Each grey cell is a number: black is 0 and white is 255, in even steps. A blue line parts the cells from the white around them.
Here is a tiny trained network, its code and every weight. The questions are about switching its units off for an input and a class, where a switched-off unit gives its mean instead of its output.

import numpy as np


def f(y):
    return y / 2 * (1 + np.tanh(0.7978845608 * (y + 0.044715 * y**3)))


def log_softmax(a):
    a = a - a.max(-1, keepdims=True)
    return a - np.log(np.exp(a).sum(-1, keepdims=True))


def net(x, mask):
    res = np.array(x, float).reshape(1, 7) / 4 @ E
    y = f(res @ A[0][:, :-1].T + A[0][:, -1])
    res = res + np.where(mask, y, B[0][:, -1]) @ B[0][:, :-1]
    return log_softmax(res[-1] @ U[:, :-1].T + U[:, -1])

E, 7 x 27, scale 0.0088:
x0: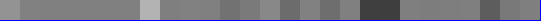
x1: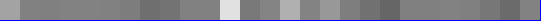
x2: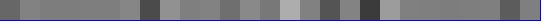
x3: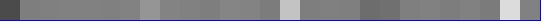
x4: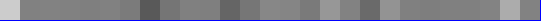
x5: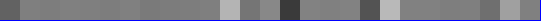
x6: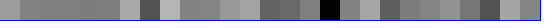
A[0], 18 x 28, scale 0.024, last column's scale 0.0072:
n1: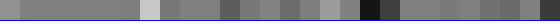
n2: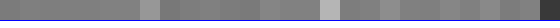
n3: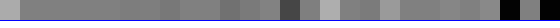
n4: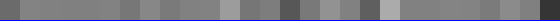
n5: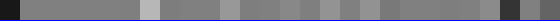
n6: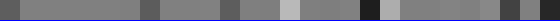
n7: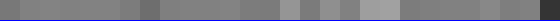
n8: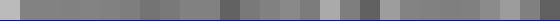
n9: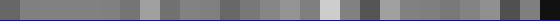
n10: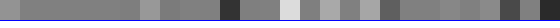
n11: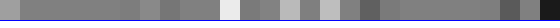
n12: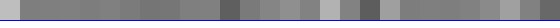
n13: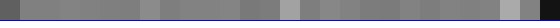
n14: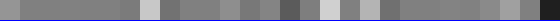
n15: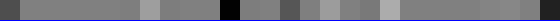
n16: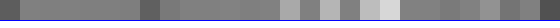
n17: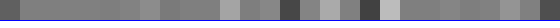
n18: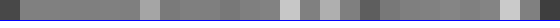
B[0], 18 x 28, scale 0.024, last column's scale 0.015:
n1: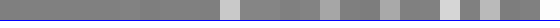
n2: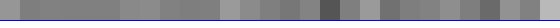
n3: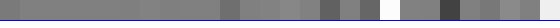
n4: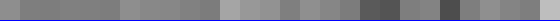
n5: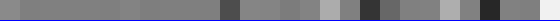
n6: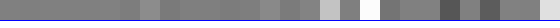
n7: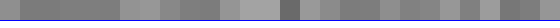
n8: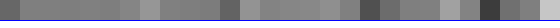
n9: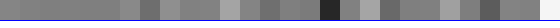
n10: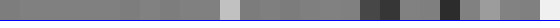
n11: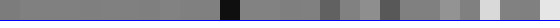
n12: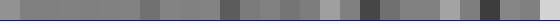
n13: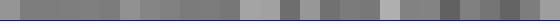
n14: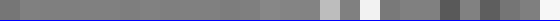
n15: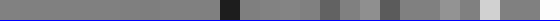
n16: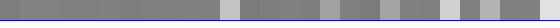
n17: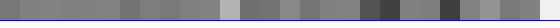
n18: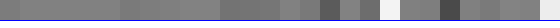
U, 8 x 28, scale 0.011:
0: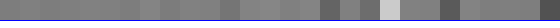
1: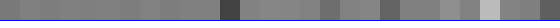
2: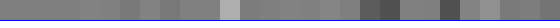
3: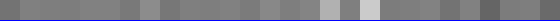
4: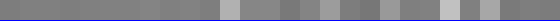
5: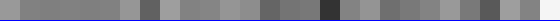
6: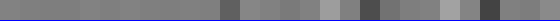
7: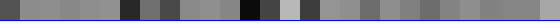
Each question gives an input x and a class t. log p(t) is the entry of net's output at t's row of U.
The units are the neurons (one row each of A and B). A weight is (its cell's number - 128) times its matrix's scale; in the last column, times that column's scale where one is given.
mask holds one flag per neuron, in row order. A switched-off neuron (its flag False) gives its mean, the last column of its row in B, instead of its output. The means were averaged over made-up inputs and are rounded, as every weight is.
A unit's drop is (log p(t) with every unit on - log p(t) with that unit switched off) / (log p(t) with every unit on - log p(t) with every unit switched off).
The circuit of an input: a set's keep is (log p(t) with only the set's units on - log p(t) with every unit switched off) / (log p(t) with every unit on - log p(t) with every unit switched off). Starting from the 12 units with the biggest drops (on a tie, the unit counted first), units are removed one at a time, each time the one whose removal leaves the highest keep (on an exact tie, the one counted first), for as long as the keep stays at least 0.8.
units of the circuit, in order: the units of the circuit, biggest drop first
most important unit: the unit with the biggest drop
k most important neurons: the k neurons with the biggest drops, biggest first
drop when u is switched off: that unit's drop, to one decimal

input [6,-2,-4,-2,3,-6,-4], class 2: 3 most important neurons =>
(n10; n16; n14)
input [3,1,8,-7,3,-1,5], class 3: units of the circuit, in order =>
(n6)
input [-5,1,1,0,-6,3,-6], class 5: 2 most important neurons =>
(n9; n1)
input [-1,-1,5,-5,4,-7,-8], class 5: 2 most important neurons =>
(n9; n17)
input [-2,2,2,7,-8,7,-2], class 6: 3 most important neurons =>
(n5; n3; n10)
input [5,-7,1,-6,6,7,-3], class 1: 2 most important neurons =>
(n15; n10)
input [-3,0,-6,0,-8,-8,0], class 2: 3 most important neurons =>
(n10; n12; n8)
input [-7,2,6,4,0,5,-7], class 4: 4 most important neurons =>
(n16; n14; n7; n10)
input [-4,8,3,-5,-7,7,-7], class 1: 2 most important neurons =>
(n11; n10)
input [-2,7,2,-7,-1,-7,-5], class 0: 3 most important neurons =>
(n3; n15; n17)
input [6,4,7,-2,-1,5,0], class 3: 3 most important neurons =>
(n6; n10; n16)
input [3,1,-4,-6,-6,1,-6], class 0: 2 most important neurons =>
(n3; n12)
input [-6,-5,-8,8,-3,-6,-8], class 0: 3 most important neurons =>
(n18; n6; n13)
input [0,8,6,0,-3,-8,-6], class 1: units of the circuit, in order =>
(n11)
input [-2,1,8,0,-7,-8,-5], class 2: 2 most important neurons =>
(n10; n14)
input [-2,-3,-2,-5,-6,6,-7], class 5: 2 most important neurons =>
(n9; n10)
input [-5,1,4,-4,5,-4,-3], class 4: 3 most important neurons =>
(n16; n5; n14)
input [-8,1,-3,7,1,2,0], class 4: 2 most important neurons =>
(n16; n3)
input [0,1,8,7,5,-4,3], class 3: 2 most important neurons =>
(n6; n3)
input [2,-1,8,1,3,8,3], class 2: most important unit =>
n17
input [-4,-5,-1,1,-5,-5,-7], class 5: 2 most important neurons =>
(n9; n11)
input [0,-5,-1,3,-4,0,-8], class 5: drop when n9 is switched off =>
1.9
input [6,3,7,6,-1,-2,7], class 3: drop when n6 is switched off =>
0.3
